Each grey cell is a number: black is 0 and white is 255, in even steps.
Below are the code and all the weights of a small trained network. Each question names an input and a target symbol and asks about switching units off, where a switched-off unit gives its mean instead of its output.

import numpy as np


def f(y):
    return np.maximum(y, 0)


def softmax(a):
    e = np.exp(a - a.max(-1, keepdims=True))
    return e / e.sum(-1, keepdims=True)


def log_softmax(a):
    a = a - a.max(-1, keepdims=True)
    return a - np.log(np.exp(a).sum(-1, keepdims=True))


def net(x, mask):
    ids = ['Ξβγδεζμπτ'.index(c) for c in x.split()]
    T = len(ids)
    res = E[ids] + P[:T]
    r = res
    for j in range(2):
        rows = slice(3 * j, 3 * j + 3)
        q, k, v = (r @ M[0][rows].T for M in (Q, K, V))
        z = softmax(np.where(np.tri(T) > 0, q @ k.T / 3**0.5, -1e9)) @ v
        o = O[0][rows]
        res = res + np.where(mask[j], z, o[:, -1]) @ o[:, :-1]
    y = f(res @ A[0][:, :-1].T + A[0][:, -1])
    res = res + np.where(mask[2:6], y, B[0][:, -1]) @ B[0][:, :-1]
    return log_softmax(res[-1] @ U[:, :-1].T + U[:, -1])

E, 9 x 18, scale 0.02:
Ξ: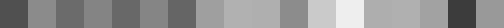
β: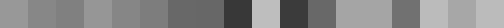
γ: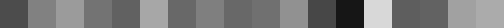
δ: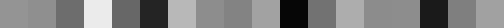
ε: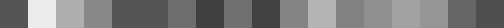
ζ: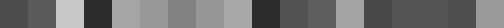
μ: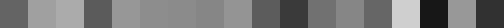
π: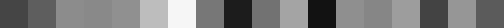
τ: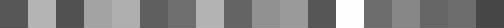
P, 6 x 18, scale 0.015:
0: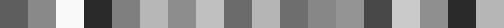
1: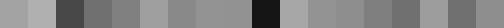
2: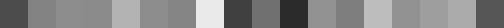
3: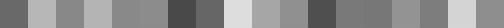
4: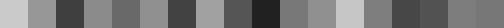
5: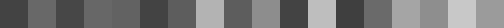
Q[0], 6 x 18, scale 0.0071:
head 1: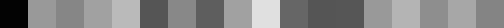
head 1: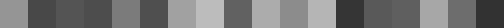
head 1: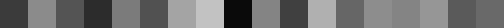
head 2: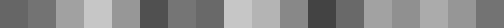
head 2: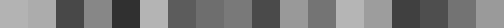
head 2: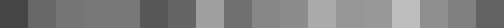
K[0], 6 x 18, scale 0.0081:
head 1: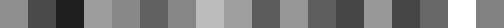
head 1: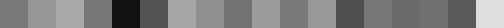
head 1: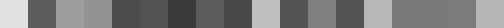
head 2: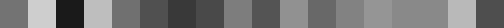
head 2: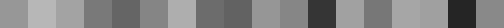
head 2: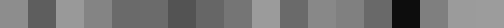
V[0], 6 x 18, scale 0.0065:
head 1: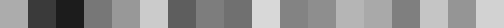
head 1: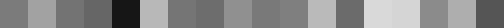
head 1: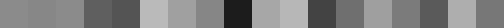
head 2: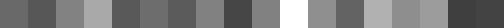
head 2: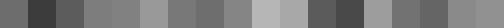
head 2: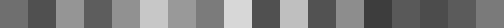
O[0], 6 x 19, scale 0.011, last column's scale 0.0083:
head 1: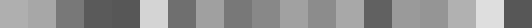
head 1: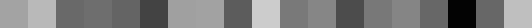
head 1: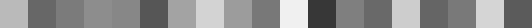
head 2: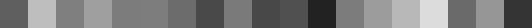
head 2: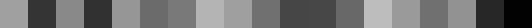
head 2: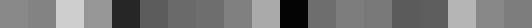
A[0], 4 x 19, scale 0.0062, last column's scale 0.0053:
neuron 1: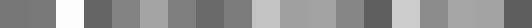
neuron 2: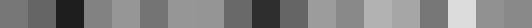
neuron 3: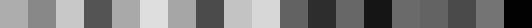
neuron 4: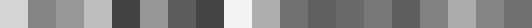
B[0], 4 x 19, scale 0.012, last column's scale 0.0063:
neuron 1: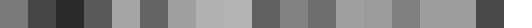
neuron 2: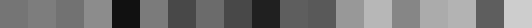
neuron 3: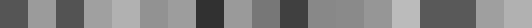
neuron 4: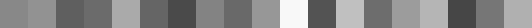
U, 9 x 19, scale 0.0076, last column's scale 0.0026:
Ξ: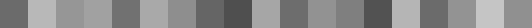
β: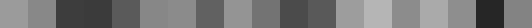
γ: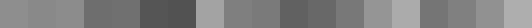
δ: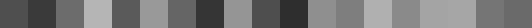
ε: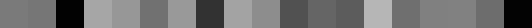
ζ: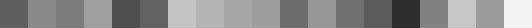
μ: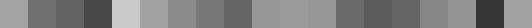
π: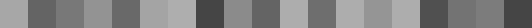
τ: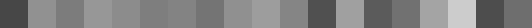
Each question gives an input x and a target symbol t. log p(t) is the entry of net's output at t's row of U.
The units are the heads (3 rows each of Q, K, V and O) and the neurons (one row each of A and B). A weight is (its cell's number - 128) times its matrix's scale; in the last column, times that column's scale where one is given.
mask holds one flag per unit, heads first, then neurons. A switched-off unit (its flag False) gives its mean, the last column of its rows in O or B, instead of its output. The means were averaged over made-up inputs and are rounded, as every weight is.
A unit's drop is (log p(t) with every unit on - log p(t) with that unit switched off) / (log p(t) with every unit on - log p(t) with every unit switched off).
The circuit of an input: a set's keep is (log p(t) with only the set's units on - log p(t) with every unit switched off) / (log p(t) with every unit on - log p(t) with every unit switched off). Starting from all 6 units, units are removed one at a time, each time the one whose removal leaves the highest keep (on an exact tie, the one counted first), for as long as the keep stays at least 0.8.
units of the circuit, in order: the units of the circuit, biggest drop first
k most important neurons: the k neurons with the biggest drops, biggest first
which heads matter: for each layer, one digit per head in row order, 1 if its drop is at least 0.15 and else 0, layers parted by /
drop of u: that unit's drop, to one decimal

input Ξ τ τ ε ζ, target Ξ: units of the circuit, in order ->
(head 1; neuron 1)
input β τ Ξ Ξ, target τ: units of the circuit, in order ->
(neuron 4; head 1)
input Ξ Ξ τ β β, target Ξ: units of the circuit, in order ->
(head 1; neuron 1)
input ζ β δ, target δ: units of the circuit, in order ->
(neuron 2; head 1)
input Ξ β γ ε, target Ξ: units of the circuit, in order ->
(head 2; neuron 1)
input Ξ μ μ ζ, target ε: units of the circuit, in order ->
(head 1)
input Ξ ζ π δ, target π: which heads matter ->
10
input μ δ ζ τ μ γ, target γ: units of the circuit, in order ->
(head 1; head 2)
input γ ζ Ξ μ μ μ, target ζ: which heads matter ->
01
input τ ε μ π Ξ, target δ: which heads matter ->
10
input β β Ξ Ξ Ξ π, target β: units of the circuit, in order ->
(neuron 2; head 1; neuron 1)
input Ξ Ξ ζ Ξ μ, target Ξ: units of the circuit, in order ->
(head 1; neuron 1)
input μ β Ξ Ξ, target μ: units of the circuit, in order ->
(head 2; neuron 2)
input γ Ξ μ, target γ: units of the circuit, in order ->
(head 1)
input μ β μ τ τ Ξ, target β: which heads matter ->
11
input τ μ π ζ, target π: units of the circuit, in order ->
(head 1; neuron 3)
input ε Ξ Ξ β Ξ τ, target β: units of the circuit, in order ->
(neuron 2; head 2)
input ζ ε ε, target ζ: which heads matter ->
01
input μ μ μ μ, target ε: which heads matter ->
10
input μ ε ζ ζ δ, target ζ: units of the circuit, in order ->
(head 2)
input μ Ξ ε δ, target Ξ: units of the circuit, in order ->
(neuron 1; head 1)
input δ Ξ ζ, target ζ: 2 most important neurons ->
(neuron 2; neuron 3)
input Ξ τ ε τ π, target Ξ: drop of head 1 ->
0.3
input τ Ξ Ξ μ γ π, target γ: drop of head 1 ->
1.0
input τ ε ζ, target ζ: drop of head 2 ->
0.9
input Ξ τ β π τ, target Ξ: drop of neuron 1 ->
0.2
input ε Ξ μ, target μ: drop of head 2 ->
0.7
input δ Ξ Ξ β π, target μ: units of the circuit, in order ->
(head 2)
